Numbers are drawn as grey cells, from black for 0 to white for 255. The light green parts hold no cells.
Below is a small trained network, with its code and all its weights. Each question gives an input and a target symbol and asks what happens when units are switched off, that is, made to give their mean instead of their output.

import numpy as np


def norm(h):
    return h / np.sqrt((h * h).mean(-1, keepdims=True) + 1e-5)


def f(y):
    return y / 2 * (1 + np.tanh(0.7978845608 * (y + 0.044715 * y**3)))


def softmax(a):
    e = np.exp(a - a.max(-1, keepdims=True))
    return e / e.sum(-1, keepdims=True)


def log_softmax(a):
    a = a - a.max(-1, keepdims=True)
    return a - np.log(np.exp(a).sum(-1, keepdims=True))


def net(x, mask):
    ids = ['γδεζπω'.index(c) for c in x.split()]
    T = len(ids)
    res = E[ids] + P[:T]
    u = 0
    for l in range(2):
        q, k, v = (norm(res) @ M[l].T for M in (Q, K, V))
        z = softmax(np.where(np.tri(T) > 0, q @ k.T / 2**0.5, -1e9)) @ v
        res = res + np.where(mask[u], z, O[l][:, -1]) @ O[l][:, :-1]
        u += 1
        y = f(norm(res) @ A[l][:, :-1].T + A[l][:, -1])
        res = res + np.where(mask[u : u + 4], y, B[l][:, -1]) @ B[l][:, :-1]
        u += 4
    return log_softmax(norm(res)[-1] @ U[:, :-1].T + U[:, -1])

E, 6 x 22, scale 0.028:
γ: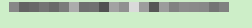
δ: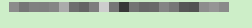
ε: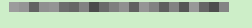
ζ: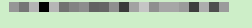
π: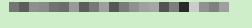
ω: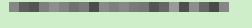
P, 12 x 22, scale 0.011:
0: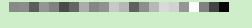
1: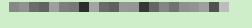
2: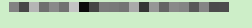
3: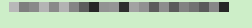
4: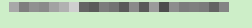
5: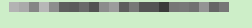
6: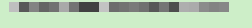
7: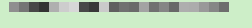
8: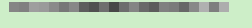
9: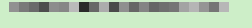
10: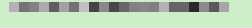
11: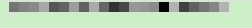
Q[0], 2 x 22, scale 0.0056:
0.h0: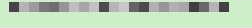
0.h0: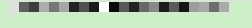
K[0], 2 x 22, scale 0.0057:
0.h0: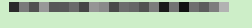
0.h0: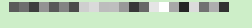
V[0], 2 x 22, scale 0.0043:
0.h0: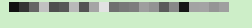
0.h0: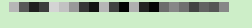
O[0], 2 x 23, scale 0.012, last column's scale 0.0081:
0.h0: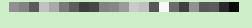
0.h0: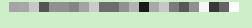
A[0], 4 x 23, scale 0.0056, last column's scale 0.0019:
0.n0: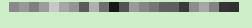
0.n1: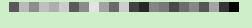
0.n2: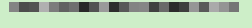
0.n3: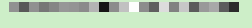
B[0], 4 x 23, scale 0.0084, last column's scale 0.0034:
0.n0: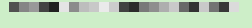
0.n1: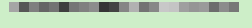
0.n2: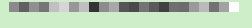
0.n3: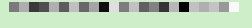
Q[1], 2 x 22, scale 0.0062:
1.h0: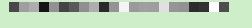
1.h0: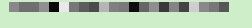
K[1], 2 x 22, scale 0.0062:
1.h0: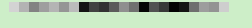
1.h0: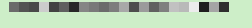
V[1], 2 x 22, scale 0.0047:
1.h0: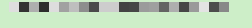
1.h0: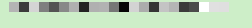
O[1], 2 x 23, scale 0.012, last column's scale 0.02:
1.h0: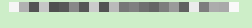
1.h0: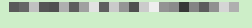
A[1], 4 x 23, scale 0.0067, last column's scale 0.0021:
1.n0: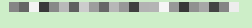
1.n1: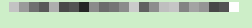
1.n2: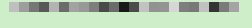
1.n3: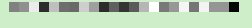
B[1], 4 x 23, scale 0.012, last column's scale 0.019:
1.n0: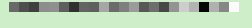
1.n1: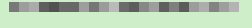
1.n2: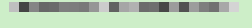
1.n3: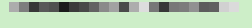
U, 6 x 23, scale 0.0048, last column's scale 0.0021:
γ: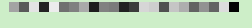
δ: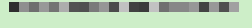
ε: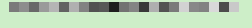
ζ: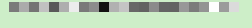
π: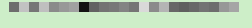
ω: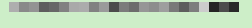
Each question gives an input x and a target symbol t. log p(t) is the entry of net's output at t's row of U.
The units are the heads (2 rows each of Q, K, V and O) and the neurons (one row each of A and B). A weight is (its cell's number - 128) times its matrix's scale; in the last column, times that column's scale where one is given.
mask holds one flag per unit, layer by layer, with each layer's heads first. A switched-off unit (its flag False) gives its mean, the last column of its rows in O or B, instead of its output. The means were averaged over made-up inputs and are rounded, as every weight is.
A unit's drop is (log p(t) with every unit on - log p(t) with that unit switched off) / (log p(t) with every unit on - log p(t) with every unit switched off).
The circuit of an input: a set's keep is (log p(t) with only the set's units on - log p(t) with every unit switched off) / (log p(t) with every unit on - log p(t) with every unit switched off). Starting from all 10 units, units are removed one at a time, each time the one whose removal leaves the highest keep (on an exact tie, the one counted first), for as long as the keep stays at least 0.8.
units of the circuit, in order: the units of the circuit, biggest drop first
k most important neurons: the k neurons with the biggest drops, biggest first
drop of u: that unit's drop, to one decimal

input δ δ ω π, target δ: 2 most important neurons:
(1.n0; 1.n3)
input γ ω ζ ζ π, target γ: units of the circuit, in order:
(1.h0; 0.h0; 0.n2)
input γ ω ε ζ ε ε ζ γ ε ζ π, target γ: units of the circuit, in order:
(0.h0; 1.h0; 0.n2)
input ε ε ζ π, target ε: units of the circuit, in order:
(1.h0)
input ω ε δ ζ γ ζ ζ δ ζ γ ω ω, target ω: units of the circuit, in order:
(1.h0; 1.n0; 0.h0; 0.n0)
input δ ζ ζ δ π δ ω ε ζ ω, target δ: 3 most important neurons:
(1.n0; 1.n3; 0.n0)
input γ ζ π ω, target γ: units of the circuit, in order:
(0.h0; 0.n2; 1.h0)
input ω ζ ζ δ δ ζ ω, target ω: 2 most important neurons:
(1.n0; 1.n3)
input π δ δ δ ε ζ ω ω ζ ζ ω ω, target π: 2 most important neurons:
(1.n0; 1.n2)
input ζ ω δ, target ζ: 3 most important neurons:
(1.n0; 1.n3; 1.n2)
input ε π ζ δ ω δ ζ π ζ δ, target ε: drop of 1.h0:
1.6
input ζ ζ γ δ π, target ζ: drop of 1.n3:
0.3
